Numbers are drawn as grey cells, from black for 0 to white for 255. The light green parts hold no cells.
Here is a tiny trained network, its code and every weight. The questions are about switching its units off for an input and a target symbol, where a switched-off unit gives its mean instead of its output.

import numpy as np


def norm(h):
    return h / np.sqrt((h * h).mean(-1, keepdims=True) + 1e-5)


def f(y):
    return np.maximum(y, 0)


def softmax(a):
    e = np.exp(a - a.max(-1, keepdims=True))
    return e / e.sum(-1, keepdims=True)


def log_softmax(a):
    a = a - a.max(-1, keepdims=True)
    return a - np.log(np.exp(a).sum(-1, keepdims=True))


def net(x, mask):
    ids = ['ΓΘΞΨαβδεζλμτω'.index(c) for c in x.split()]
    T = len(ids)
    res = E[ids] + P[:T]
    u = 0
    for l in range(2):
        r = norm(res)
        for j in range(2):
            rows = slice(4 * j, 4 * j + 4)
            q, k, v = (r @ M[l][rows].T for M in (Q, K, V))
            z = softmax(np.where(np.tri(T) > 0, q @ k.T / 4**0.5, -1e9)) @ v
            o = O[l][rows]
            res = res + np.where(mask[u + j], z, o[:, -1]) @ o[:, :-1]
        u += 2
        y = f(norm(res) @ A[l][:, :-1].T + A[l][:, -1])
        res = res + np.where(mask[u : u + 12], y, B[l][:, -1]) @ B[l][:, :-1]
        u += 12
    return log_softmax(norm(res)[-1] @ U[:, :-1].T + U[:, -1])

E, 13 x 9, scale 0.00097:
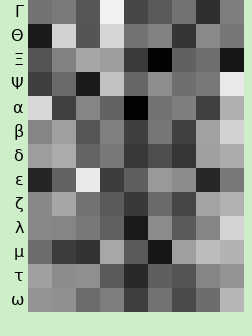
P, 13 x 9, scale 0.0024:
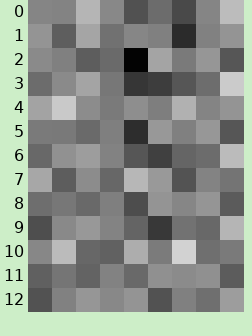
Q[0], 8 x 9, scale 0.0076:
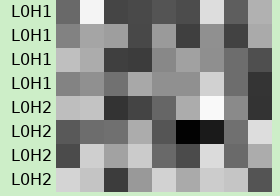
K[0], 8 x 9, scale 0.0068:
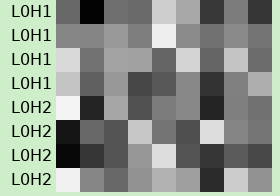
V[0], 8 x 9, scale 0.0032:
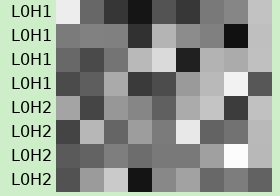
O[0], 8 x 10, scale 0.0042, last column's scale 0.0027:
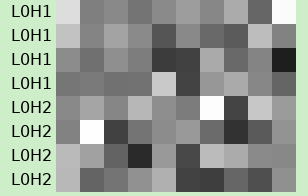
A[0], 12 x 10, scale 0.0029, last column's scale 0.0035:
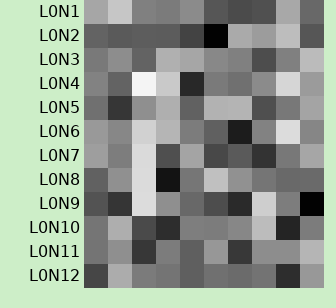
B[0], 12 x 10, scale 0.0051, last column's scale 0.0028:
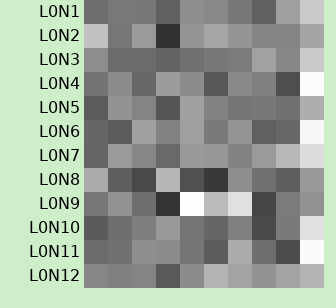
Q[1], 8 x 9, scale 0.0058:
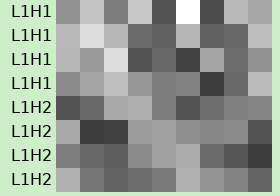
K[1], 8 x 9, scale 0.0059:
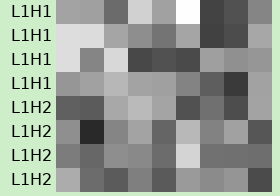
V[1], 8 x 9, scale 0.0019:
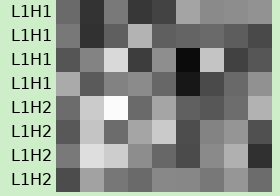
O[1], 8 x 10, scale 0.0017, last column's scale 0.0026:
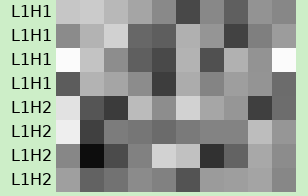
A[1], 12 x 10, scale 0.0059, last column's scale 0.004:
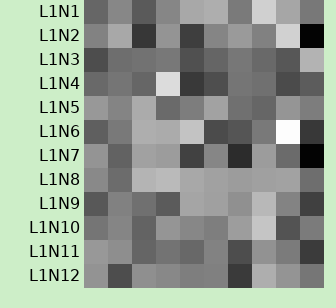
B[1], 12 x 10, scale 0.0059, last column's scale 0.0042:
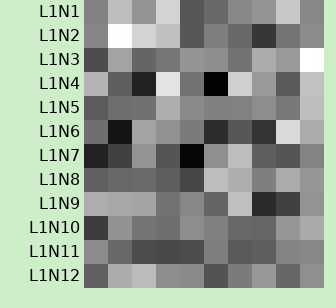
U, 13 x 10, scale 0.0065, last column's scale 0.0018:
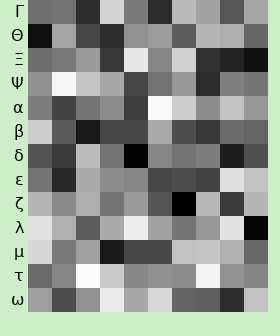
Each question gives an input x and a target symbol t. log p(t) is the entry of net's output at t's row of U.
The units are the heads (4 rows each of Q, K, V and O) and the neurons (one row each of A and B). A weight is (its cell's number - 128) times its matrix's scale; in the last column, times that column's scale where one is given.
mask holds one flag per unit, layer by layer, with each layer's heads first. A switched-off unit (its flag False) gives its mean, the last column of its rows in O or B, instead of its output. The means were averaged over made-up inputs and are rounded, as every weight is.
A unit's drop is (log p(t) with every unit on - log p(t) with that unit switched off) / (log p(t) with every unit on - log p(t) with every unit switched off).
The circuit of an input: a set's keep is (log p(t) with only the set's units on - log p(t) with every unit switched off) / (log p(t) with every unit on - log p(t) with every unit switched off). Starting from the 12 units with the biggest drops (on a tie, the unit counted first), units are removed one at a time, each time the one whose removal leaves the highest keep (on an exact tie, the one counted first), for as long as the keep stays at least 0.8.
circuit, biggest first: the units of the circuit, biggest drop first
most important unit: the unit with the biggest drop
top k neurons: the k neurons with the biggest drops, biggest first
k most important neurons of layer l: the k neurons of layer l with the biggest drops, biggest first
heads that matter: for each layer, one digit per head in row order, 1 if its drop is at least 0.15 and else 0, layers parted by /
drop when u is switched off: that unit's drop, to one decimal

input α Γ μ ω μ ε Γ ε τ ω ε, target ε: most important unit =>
L0H1
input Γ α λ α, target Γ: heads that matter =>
11 / 00
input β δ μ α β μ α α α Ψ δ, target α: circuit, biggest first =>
(L0H2 L1N8 L0H1)
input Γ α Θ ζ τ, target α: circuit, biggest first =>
(L1N8 L0H2)
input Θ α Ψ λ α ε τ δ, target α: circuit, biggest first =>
(L0H2 L1N8)
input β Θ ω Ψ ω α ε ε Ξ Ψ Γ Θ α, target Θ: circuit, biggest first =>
(L0H2 L1N4)
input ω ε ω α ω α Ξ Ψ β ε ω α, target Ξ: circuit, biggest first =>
(L1N9 L0H1)
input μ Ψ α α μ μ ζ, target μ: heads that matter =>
01 / 00
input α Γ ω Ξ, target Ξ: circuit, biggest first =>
(L0N9 L0H2)
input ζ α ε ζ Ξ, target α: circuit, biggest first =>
(L1N8 L0H2 L0H1)
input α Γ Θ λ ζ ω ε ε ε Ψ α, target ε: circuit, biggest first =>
(L0H1 L1N6 L0H2)
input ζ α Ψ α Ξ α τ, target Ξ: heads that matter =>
00 / 00
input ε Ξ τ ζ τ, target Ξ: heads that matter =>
01 / 00
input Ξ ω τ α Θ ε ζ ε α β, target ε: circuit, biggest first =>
(L1N6)
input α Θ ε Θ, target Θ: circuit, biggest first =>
(L0H2 L0N12 L1N4)
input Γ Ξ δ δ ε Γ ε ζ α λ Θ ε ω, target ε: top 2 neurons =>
(L1N6 L0N7)
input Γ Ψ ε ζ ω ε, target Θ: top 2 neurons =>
(L0N12 L0N4)
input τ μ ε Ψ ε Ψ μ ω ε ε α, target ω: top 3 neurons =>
(L1N5 L1N4 L1N3)
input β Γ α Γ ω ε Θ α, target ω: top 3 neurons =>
(L1N5 L1N3 L1N4)
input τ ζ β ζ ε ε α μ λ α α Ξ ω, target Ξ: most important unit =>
L0N9
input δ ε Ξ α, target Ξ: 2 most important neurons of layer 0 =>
(L0N9 L0N4)
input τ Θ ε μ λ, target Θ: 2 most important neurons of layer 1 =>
(L1N3 L1N4)
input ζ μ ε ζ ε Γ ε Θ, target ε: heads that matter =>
00 / 00
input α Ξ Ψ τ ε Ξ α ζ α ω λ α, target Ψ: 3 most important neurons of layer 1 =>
(L1N1 L1N9 L1N4)
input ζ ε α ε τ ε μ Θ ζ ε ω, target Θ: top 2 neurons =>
(L0N12 L1N3)
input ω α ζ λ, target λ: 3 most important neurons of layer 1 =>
(L1N4 L1N6 L1N3)
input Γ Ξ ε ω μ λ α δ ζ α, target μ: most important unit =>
L0H2
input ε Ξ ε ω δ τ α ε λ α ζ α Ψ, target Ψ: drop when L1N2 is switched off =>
0.3
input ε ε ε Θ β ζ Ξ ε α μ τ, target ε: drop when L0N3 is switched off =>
0.0
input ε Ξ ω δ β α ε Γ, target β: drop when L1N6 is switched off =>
0.1
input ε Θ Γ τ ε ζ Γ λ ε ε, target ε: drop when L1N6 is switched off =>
0.3
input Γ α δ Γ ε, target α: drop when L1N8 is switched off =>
0.6
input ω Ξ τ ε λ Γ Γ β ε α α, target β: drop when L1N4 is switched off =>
0.2
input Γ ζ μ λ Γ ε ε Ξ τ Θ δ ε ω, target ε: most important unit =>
L1N6
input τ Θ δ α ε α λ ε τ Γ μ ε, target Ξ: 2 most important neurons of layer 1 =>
(L1N9 L1N4)
